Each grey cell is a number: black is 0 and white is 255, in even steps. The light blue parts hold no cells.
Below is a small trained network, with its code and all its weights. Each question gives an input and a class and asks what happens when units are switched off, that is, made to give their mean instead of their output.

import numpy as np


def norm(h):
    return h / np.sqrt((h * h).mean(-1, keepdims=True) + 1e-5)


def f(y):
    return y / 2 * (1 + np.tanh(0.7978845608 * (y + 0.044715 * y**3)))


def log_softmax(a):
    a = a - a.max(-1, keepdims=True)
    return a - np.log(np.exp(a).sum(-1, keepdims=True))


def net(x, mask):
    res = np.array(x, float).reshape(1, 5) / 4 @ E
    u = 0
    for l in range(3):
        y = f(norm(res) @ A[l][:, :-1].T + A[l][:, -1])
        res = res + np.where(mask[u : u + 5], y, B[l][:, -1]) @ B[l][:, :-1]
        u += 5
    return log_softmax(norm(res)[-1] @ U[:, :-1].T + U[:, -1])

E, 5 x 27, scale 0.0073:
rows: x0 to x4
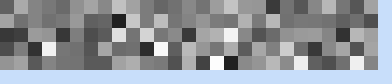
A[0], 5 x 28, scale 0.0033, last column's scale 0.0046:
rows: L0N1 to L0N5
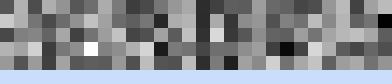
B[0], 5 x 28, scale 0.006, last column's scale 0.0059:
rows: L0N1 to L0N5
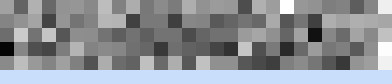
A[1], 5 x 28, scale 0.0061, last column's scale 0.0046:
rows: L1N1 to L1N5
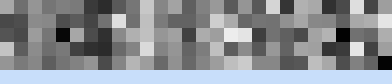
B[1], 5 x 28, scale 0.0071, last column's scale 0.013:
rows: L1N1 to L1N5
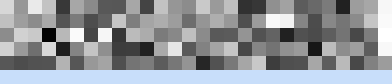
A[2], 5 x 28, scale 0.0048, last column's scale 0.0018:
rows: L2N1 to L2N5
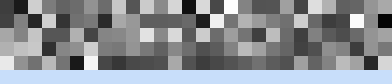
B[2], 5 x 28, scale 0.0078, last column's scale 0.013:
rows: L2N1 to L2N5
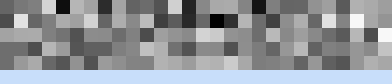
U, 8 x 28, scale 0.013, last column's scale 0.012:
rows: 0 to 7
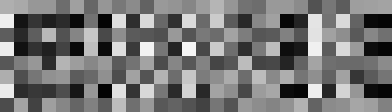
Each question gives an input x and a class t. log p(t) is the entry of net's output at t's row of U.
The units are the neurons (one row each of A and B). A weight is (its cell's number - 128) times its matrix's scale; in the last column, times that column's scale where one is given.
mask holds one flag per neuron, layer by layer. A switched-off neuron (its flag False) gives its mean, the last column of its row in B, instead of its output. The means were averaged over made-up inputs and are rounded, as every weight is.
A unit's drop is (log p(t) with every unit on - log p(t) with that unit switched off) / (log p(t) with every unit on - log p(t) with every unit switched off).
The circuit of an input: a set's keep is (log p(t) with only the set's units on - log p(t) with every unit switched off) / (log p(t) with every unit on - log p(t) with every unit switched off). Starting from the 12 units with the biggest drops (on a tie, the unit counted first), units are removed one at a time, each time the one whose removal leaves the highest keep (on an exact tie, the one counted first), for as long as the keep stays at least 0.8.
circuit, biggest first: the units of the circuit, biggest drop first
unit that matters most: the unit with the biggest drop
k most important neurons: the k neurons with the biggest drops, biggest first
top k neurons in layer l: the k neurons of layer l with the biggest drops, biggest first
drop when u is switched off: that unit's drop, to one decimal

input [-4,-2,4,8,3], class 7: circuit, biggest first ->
L1N3; L1N1; L2N2
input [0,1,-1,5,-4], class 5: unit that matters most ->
L0N1
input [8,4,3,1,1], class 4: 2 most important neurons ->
L1N3; L1N5
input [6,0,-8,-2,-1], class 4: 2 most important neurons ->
L1N2; L0N4
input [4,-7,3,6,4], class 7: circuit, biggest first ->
L1N3; L1N1; L2N2
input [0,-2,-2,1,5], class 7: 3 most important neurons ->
L1N3; L0N3; L2N2
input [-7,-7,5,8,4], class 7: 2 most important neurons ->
L1N3; L1N1
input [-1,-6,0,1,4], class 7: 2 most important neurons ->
L1N3; L0N3
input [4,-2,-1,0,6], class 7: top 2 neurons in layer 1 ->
L1N3; L1N1
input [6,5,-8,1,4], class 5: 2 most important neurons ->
L1N4; L1N1
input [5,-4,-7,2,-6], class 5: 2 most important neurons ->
L0N1; L1N3
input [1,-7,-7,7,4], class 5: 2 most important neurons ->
L0N1; L1N4
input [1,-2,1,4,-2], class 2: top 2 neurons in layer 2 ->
L2N1; L2N3
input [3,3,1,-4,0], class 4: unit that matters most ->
L0N4
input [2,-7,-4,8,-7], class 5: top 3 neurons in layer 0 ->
L0N1; L0N4; L0N5
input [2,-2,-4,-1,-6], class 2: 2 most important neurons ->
L1N3; L2N1
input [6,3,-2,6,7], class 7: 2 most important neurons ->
L1N3; L2N2
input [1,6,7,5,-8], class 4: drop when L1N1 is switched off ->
0.2
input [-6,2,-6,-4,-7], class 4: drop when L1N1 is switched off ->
0.6
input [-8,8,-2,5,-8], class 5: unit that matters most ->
L1N1
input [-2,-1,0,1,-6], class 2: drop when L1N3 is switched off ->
0.7
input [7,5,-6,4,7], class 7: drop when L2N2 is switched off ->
0.2
